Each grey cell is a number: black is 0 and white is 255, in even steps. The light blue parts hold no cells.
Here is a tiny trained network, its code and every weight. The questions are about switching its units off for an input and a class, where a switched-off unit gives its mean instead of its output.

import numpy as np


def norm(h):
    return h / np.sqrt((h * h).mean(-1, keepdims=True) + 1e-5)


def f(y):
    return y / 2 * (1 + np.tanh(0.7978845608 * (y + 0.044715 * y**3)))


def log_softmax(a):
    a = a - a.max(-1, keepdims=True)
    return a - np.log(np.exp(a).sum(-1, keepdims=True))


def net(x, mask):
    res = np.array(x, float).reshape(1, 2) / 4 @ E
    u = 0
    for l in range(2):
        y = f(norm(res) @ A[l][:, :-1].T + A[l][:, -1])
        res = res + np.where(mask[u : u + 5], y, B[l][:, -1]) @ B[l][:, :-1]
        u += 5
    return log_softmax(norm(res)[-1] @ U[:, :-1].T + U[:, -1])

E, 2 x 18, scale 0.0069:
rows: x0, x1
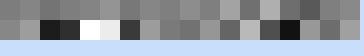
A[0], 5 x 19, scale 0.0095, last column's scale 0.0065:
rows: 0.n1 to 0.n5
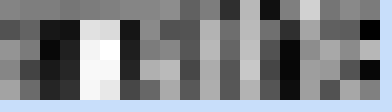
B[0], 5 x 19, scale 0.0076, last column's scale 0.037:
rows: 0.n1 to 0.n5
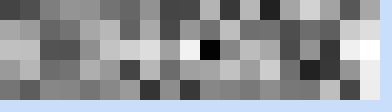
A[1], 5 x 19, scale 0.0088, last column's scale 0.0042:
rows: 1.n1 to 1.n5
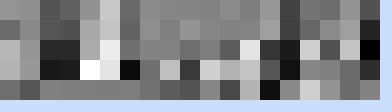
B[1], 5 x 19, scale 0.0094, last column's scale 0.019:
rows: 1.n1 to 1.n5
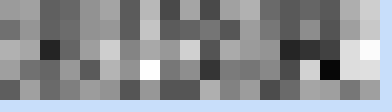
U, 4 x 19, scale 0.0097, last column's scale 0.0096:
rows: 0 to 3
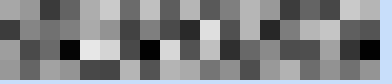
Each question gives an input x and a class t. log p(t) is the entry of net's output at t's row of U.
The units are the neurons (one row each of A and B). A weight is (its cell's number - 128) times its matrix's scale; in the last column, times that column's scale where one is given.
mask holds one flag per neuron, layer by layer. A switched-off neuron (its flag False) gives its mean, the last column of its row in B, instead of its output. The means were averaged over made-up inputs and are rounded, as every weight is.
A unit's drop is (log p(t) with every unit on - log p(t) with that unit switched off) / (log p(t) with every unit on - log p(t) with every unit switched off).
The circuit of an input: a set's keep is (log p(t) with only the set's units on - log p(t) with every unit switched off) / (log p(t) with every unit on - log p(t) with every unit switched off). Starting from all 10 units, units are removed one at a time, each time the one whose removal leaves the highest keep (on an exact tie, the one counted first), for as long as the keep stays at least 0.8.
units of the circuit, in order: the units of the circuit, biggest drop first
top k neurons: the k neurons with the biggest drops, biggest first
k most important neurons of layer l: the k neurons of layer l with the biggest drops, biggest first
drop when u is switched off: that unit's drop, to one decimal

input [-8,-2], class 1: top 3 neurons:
(0.n3; 0.n4; 0.n2)
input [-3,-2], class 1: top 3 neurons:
(0.n3; 0.n2; 0.n4)
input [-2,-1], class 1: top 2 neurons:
(0.n3; 0.n2)
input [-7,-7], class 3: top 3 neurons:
(0.n1; 0.n3; 1.n3)
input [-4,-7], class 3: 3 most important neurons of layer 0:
(0.n1; 0.n3; 0.n4)
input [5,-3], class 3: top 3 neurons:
(0.n1; 0.n2; 0.n4)
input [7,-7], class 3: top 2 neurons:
(0.n3; 0.n2)
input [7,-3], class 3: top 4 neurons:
(0.n1; 0.n2; 0.n4; 0.n3)
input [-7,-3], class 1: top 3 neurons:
(0.n3; 0.n4; 0.n2)
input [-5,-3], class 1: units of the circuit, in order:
(0.n3; 0.n2; 0.n4; 1.n3)
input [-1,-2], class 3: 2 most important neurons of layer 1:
(1.n3; 1.n1)
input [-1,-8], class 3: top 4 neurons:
(0.n3; 0.n1; 1.n3; 0.n4)
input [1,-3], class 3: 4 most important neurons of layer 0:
(0.n1; 0.n2; 0.n4; 0.n3)
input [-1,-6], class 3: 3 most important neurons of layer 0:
(0.n1; 0.n3; 0.n2)
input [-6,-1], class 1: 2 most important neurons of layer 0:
(0.n3; 0.n4)
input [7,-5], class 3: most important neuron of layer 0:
(0.n2)
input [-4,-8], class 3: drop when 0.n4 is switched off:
0.1
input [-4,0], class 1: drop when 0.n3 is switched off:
0.6
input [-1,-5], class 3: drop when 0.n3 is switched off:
0.8
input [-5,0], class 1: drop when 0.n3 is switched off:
0.6
